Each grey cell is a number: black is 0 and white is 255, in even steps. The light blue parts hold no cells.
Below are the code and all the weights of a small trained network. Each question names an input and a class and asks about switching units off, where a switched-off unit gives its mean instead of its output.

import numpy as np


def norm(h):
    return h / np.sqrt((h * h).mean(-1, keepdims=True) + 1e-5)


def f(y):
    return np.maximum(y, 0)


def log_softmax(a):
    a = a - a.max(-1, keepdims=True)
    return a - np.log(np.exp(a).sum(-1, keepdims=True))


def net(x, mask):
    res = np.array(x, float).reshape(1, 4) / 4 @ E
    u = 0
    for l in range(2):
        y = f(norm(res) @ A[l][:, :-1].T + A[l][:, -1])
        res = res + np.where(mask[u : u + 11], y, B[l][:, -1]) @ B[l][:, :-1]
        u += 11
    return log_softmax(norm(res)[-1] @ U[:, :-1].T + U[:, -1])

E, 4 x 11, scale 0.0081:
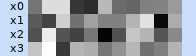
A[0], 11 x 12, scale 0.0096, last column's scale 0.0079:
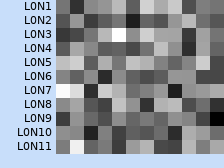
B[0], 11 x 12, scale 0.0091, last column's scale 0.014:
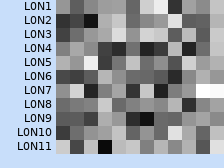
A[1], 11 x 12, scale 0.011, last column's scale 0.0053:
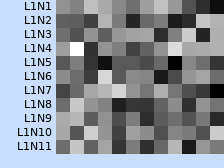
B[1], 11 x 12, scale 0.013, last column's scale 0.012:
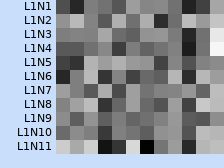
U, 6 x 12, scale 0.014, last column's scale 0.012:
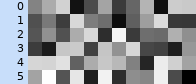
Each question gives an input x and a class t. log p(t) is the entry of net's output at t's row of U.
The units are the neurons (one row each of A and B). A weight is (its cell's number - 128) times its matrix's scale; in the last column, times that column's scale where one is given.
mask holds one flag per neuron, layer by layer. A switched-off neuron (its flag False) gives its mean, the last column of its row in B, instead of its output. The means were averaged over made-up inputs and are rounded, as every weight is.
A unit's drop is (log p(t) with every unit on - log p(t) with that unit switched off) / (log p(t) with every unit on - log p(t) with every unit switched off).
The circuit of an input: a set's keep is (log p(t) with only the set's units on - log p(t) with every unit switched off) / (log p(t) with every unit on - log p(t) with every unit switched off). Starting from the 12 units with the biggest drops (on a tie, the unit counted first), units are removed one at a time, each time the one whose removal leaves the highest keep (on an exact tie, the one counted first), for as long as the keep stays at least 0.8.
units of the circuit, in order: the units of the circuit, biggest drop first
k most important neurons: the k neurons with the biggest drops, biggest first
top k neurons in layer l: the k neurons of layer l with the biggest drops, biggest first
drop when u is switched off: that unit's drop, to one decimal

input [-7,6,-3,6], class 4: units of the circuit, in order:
L0N1; L1N4
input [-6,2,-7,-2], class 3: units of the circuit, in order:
L0N7
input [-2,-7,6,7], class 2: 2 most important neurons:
L0N7; L1N11
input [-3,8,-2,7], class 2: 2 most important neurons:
L0N11; L1N11
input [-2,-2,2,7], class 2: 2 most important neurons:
L0N7; L1N11
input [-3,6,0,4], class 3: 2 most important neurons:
L0N3; L0N7
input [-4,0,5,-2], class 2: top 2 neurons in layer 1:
L1N2; L1N8
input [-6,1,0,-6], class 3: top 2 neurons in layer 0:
L0N7; L0N3
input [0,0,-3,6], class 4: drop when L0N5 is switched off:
0.6
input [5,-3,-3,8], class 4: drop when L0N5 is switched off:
0.1
